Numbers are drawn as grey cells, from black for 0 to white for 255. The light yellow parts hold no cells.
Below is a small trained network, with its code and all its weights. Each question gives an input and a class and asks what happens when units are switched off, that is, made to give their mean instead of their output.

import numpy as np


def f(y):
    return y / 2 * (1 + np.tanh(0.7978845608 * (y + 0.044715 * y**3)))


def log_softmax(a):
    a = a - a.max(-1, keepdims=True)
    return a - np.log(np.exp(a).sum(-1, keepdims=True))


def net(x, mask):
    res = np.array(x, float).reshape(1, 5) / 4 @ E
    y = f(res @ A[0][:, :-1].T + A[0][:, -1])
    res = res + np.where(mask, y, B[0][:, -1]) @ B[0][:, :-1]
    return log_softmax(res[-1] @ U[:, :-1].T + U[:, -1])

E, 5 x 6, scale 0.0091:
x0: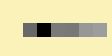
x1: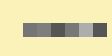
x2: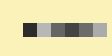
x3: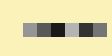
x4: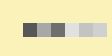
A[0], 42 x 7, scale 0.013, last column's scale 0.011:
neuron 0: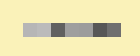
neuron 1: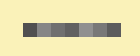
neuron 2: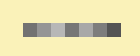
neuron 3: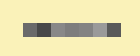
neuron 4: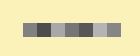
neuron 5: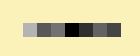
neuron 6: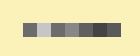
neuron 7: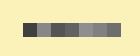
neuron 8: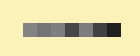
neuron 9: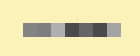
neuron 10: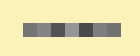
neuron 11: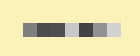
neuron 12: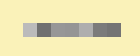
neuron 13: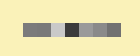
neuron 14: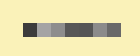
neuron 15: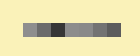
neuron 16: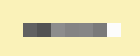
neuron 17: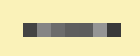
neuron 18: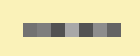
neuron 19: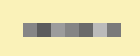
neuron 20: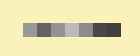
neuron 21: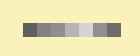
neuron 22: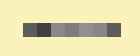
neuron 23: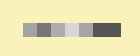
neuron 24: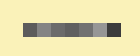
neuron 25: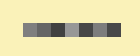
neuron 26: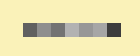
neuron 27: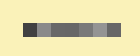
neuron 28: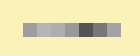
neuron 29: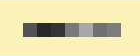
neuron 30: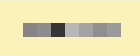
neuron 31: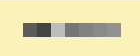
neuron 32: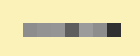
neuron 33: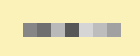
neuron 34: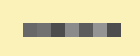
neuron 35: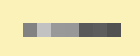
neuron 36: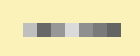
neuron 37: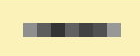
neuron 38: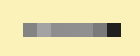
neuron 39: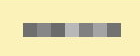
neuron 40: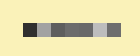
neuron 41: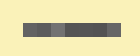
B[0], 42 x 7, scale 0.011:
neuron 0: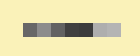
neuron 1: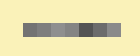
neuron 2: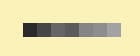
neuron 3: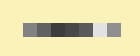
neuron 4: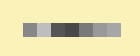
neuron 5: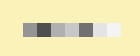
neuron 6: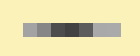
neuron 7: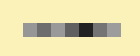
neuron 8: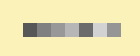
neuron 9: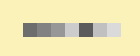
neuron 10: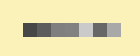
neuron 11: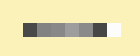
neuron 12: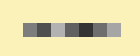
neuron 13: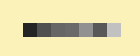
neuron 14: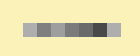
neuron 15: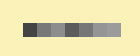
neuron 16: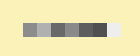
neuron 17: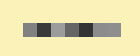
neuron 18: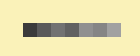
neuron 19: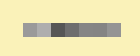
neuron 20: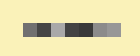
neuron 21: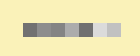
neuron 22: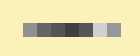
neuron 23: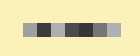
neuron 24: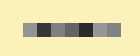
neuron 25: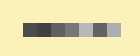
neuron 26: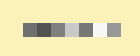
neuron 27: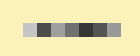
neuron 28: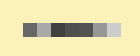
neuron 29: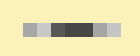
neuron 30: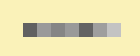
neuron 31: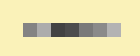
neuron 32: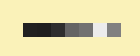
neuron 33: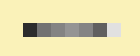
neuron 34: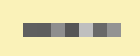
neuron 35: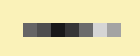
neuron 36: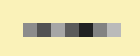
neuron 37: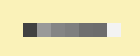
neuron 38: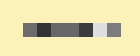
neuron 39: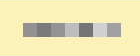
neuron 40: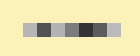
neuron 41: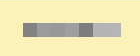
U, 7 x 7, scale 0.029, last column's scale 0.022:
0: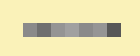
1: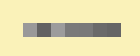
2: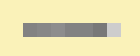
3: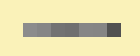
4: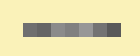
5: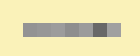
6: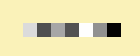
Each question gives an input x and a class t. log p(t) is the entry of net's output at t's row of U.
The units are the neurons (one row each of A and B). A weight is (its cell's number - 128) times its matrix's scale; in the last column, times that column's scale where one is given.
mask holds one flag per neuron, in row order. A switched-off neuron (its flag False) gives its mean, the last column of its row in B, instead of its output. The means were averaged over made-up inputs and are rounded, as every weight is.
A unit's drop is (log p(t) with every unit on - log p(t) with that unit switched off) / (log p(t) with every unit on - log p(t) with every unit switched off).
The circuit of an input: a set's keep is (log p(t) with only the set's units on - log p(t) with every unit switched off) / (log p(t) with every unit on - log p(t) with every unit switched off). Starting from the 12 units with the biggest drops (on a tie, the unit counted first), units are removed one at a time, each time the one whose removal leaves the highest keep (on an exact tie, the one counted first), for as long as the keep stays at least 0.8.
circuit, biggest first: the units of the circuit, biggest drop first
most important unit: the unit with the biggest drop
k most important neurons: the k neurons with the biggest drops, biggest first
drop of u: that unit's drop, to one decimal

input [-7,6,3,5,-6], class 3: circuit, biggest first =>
(neuron 6)
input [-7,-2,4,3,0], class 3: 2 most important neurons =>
(neuron 35; neuron 6)
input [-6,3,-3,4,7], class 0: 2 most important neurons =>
(neuron 39; neuron 26)
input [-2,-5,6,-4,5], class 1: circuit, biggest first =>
(neuron 40; neuron 27)
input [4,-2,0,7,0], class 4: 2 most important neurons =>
(neuron 25; neuron 11)
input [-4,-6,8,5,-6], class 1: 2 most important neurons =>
(neuron 14; neuron 40)
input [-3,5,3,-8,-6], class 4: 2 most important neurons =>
(neuron 13; neuron 2)
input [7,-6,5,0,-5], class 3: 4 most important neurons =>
(neuron 4; neuron 31; neuron 3; neuron 22)
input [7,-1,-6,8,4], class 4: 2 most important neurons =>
(neuron 11; neuron 25)
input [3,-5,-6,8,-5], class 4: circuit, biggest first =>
(neuron 25; neuron 11)
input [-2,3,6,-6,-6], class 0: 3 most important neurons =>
(neuron 9; neuron 5; neuron 8)
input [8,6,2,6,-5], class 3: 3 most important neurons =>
(neuron 29; neuron 22; neuron 3)
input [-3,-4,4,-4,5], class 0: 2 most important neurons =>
(neuron 26; neuron 21)
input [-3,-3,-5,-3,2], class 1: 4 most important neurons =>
(neuron 23; neuron 36; neuron 12; neuron 37)
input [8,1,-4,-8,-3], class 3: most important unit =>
neuron 31
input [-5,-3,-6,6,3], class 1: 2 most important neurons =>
(neuron 36; neuron 23)
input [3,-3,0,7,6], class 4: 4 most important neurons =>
(neuron 11; neuron 5; neuron 18; neuron 25)
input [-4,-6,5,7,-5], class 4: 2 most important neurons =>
(neuron 10; neuron 25)
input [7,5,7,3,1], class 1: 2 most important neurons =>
(neuron 40; neuron 27)
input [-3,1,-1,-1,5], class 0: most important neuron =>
(neuron 21)
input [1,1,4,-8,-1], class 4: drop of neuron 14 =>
0.0
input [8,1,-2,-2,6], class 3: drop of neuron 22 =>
0.1
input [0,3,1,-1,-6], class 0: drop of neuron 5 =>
0.2
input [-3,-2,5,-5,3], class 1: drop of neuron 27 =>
0.2
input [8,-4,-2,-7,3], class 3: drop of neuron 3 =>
0.1
